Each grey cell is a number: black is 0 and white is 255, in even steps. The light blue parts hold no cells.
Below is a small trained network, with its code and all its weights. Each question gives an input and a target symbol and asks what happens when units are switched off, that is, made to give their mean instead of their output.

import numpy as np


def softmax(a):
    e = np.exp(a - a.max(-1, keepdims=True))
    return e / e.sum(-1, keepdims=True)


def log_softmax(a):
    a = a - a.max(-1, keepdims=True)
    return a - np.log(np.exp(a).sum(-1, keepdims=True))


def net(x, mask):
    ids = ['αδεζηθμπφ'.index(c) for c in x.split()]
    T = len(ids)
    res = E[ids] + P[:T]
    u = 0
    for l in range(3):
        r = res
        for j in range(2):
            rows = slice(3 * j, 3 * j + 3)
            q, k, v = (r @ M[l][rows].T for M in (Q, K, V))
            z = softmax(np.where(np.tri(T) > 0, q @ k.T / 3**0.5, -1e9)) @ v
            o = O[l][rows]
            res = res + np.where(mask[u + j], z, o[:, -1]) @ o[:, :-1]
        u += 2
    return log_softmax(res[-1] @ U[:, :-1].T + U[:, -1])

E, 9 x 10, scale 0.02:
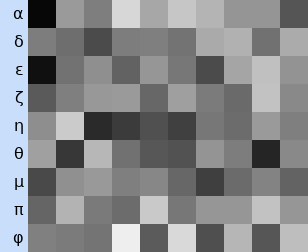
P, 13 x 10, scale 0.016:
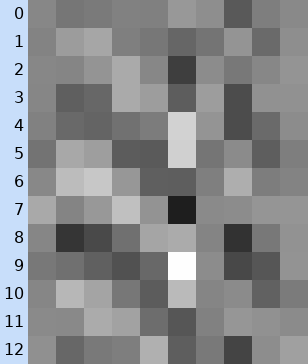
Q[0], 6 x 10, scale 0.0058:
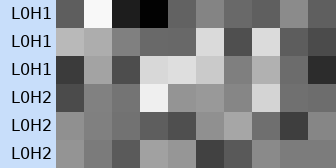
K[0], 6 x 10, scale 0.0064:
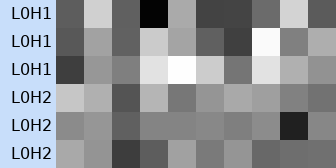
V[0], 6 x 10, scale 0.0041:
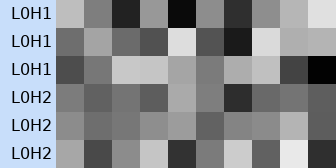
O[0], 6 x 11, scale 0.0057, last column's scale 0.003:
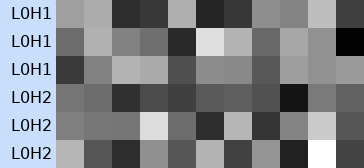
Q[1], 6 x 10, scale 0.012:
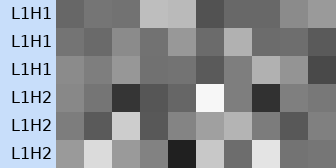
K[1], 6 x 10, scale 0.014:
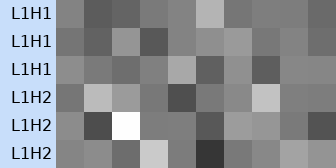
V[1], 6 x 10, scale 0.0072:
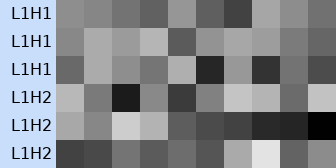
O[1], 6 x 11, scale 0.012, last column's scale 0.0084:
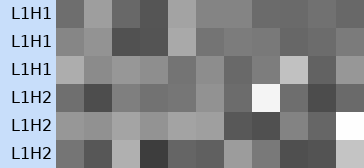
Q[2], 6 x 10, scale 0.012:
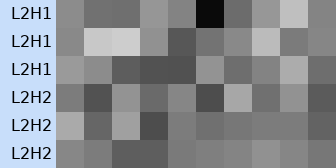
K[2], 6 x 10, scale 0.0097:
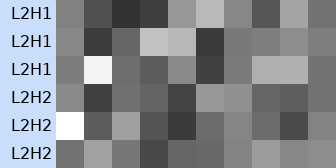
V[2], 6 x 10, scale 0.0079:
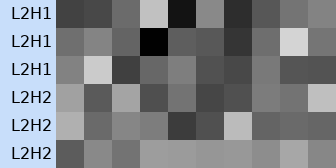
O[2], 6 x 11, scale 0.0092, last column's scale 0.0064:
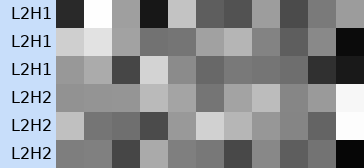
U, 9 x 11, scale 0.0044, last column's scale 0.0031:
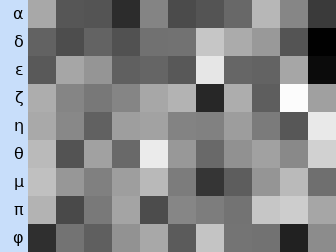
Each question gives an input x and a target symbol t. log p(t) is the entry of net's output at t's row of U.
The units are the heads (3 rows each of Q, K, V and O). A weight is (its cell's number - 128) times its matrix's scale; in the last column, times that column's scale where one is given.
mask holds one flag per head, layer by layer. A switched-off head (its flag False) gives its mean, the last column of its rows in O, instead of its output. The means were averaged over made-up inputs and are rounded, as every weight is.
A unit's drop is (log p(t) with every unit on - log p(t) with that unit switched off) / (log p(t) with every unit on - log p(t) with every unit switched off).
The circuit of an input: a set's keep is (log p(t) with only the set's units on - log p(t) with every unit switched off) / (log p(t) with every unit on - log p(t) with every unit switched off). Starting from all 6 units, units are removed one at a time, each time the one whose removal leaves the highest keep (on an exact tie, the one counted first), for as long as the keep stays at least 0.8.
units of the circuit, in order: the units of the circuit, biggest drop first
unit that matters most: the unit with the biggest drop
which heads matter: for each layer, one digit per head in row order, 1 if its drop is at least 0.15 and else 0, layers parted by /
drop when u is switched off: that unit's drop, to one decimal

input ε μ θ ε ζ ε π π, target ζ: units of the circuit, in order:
[L1H2 L2H1 L2H2]
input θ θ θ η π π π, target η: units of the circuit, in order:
[L1H2 L2H1 L0H1]
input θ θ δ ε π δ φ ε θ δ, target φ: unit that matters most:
L1H1
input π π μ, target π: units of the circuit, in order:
[L2H1 L1H2]
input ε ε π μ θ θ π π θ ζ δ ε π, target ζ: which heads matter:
10 / 01 / 11
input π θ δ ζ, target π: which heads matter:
10 / 01 / 10
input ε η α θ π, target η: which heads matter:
10 / 11 / 10
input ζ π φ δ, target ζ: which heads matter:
01 / 01 / 11
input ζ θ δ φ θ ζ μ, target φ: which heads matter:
00 / 11 / 11
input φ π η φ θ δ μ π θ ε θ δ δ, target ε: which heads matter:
10 / 01 / 10
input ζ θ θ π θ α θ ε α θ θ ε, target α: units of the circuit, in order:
[L1H2 L2H2 L2H1]
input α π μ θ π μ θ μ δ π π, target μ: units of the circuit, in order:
[L1H2 L2H2]
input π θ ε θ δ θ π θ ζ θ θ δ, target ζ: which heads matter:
00 / 01 / 11
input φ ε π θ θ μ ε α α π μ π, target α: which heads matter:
10 / 01 / 11
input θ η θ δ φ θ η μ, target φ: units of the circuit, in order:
[L1H1 L2H1]
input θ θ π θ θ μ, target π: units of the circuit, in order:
[L2H1 L1H2 L0H1 L1H1]
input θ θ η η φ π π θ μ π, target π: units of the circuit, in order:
[L2H1 L0H1 L1H2]
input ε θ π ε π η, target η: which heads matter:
10 / 00 / 10
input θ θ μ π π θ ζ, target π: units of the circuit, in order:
[L1H2 L2H1]
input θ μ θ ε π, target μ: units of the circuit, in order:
[L1H2 L0H1 L2H2]
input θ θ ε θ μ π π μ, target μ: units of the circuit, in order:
[L1H2]
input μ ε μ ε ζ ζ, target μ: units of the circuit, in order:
[L1H2 L2H2]
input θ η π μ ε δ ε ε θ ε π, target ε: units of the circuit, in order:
[L1H2 L0H1]
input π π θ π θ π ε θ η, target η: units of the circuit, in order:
[L2H1 L1H2 L0H1]
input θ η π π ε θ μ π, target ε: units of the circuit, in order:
[L1H2 L2H1]
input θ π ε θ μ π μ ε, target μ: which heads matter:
00 / 01 / 01
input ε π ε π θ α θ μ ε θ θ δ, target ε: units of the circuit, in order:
[L1H2]
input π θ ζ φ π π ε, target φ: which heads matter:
10 / 10 / 11
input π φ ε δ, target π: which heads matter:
10 / 01 / 10
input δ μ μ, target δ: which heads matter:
00 / 01 / 00
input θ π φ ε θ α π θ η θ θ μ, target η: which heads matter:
10 / 01 / 10
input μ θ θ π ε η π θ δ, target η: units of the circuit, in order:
[L2H1]
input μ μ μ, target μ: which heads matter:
00 / 01 / 00
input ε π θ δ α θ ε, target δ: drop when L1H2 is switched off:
0.9
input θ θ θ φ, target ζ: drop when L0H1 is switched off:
0.1
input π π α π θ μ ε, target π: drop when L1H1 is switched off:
0.1
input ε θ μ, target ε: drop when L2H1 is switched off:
0.3
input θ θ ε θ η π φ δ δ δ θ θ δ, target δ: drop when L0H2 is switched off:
0.0
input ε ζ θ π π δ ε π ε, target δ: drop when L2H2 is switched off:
-0.1
